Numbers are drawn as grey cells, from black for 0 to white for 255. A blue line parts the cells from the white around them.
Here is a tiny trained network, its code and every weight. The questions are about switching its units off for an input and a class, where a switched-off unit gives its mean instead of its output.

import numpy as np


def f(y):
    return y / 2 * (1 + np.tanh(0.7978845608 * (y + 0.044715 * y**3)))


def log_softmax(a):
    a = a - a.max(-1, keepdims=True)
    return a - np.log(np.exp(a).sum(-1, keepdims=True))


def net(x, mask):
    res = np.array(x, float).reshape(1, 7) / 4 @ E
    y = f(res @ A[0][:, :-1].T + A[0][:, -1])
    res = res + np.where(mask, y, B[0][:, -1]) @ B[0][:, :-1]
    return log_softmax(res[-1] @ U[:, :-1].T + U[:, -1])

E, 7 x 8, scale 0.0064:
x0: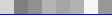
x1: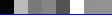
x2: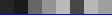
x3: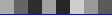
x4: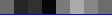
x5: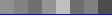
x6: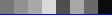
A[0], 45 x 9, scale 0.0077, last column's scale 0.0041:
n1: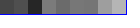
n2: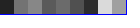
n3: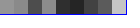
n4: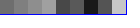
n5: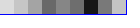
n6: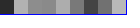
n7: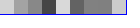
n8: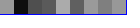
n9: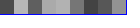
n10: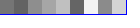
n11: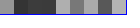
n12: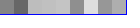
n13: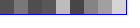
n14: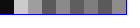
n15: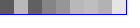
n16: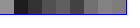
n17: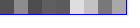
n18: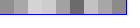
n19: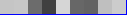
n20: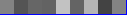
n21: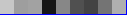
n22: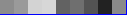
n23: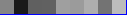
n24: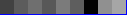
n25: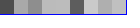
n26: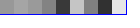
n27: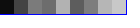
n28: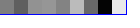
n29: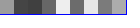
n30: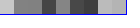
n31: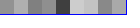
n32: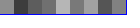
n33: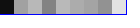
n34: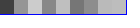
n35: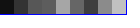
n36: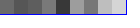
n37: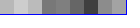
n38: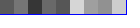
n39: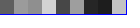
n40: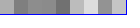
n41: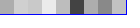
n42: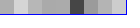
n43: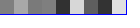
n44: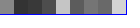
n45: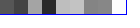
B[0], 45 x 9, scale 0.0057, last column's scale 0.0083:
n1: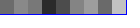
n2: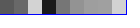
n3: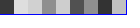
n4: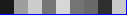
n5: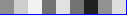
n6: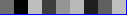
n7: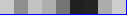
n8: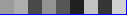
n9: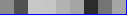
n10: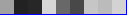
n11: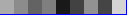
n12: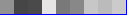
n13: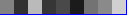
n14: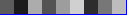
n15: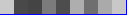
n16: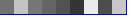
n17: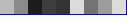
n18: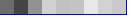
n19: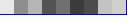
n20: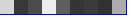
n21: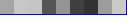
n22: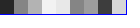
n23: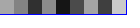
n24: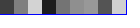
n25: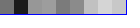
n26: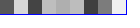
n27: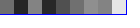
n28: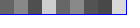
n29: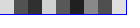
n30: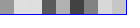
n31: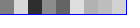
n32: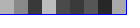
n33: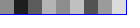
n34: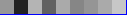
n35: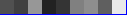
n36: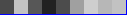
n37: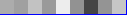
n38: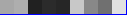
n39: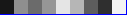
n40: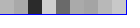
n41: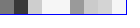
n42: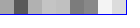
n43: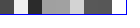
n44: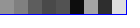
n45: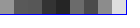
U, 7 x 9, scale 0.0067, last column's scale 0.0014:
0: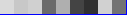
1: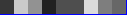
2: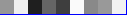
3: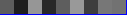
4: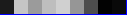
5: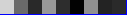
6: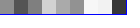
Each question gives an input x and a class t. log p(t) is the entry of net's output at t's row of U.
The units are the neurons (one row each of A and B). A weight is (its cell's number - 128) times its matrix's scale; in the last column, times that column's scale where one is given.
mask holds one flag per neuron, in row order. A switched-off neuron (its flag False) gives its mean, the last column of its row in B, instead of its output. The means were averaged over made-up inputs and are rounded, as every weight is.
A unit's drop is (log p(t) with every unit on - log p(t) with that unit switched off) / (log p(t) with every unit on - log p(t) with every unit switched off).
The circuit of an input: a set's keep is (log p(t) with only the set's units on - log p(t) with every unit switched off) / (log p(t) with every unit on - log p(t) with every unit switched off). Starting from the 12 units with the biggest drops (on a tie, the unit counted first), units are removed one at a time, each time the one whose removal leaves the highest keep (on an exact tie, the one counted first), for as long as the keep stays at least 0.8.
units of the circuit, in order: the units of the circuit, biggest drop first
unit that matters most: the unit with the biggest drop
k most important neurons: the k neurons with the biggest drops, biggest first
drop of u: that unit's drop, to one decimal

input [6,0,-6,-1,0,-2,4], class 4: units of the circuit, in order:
[n22, n26]
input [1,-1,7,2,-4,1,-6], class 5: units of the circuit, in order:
[n29, n8]
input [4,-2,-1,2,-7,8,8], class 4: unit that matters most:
n39
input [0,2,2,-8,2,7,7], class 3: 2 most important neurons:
[n6, n43]
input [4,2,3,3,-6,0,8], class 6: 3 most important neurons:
[n41, n18, n12]
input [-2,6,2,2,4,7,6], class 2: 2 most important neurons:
[n17, n38]
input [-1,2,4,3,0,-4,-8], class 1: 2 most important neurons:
[n36, n2]
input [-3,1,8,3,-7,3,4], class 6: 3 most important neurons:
[n25, n41, n43]
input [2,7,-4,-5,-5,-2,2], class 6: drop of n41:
0.1
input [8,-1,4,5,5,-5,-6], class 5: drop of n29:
0.0
